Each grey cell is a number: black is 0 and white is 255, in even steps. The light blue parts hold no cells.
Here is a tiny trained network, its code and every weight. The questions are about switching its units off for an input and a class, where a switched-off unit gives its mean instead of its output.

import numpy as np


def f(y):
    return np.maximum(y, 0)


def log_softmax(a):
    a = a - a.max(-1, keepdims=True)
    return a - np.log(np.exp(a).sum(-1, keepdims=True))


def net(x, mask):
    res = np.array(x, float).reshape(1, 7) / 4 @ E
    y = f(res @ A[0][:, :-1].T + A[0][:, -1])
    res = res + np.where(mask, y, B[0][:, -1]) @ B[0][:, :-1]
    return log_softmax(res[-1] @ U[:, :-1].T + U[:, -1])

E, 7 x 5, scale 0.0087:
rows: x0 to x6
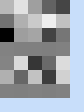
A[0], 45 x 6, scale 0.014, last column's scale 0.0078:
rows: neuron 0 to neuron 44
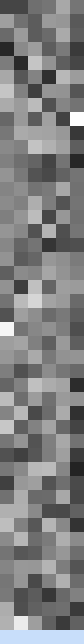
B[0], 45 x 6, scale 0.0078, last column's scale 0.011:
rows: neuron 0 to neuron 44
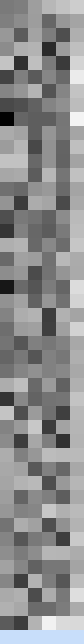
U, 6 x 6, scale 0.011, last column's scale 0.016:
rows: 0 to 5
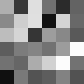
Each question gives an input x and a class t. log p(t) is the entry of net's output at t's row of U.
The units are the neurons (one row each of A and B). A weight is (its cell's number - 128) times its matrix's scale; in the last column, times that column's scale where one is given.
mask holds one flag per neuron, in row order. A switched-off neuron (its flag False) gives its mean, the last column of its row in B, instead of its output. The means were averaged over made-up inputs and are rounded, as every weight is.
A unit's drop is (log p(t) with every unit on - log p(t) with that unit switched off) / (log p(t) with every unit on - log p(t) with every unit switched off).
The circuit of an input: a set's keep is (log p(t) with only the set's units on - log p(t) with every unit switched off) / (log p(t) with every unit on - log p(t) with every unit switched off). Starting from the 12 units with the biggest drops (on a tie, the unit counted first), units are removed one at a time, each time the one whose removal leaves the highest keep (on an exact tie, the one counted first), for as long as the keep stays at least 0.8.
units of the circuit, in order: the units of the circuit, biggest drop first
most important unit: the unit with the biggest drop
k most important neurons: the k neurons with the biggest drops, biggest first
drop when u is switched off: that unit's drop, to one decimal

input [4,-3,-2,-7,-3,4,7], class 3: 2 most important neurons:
[neuron 8; neuron 0]
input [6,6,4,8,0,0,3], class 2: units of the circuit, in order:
[neuron 21; neuron 9]
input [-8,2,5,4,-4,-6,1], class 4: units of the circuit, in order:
[neuron 0; neuron 32]
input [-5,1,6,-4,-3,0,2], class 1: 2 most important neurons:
[neuron 3; neuron 44]
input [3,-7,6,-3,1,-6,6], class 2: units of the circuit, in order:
[neuron 42; neuron 17]
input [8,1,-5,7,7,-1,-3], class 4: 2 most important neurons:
[neuron 44; neuron 36]
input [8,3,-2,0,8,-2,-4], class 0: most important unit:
neuron 29
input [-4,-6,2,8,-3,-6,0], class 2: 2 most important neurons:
[neuron 42; neuron 17]
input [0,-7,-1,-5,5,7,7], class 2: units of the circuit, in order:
[neuron 42; neuron 12]
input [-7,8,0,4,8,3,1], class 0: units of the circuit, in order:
[neuron 41; neuron 31; neuron 38]
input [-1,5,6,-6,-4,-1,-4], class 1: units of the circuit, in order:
[neuron 3; neuron 34]
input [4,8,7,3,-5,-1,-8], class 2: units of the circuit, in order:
[neuron 21; neuron 27]
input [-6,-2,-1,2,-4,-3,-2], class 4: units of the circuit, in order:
[neuron 32; neuron 0; neuron 39]
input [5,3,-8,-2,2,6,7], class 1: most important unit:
neuron 23
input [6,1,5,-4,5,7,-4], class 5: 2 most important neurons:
[neuron 15; neuron 7]
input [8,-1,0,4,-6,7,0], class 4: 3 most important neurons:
[neuron 44; neuron 36; neuron 8]
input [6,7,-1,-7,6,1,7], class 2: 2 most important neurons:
[neuron 21; neuron 9]
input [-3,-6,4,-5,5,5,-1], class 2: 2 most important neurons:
[neuron 42; neuron 11]
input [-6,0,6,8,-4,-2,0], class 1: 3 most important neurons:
[neuron 3; neuron 44; neuron 34]
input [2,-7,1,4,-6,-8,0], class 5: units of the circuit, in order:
[neuron 8]
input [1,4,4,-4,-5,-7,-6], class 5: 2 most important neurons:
[neuron 8; neuron 16]
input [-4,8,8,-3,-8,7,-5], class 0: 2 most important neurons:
[neuron 4; neuron 14]
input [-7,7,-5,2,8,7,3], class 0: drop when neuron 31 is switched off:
0.2
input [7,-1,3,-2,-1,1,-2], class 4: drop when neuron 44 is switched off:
0.4
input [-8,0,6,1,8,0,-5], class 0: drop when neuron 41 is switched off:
0.1
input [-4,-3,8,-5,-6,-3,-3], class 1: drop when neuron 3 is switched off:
0.3
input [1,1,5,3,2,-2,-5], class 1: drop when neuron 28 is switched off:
0.0
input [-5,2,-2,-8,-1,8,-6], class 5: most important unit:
neuron 20
